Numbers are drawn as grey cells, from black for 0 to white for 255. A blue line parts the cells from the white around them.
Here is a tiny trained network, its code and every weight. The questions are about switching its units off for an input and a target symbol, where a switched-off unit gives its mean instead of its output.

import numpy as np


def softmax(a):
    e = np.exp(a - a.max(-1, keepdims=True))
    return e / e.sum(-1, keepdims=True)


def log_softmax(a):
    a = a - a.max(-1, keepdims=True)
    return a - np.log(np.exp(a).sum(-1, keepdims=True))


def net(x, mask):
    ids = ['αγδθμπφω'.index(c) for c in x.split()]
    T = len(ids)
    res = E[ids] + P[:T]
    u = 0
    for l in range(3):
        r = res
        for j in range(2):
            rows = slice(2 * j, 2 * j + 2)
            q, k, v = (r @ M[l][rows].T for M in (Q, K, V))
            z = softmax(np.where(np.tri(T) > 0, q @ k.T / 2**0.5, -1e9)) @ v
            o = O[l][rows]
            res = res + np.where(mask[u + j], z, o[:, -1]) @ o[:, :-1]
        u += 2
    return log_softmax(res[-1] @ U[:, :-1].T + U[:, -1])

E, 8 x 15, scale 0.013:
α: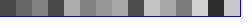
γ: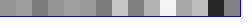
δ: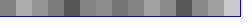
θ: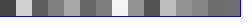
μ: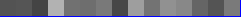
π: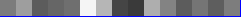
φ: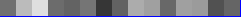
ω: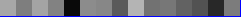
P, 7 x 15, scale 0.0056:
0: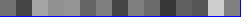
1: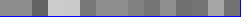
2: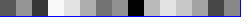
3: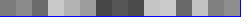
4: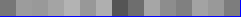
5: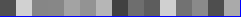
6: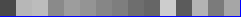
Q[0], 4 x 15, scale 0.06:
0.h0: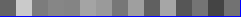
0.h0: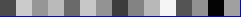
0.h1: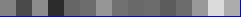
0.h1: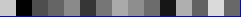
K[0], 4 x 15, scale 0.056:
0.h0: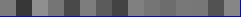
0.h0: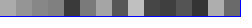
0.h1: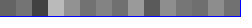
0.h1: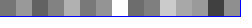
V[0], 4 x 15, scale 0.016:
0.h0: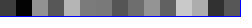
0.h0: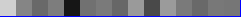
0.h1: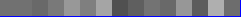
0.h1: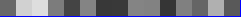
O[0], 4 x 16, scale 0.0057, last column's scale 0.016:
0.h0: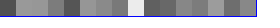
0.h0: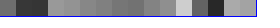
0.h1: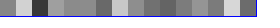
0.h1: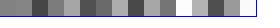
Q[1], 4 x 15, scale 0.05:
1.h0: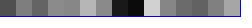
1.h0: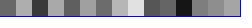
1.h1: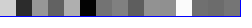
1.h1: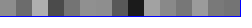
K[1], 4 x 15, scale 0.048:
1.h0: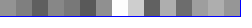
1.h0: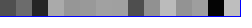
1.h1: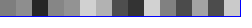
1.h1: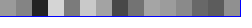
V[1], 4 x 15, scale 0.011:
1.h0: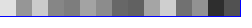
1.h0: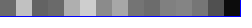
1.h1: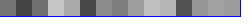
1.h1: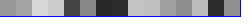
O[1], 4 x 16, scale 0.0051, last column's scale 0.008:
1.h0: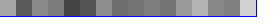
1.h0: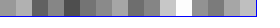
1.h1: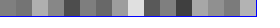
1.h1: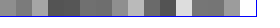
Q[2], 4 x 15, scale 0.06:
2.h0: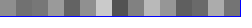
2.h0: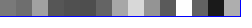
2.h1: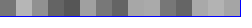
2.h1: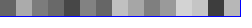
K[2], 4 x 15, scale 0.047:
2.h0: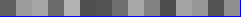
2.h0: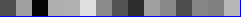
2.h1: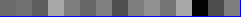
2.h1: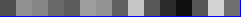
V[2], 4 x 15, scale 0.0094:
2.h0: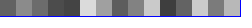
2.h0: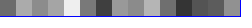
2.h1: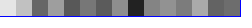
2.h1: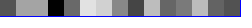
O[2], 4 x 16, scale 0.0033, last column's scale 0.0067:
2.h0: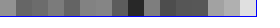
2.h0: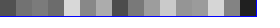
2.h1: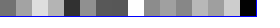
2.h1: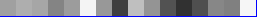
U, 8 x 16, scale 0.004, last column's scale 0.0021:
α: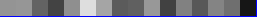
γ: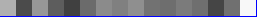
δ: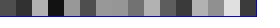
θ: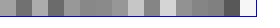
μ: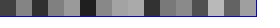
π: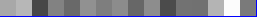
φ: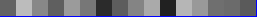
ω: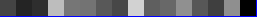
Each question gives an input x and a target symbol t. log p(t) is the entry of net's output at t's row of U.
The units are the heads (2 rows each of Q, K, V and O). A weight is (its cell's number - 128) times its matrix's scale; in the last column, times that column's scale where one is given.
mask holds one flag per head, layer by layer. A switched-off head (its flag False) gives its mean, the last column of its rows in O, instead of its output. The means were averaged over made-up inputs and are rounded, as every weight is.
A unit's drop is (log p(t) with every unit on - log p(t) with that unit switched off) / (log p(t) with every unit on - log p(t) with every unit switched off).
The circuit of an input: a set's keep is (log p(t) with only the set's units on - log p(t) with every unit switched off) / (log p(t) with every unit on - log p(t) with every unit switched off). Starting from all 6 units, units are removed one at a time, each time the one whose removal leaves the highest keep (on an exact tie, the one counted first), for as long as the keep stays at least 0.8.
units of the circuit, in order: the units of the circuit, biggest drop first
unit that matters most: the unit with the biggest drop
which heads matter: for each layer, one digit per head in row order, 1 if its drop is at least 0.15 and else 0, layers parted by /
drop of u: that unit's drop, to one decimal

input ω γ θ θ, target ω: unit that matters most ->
0.h0
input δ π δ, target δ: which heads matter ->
10 / 10 / 10
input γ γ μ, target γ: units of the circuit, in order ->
(0.h1, 1.h0, 2.h0)
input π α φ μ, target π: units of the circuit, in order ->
(0.h1, 2.h0)
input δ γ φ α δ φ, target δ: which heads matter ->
10 / 10 / 10
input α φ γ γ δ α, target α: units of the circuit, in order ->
(2.h1, 0.h0, 0.h1)
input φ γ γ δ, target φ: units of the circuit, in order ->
(0.h1, 2.h0)
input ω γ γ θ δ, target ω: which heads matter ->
10 / 00 / 00
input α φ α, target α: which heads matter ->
10 / 10 / 01
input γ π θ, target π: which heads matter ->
11 / 10 / 10
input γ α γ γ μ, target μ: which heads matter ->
11 / 10 / 01
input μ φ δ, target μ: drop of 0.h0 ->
0.2
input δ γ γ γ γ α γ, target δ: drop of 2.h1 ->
0.0
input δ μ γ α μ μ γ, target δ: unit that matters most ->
1.h0
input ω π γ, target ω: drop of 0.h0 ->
1.0
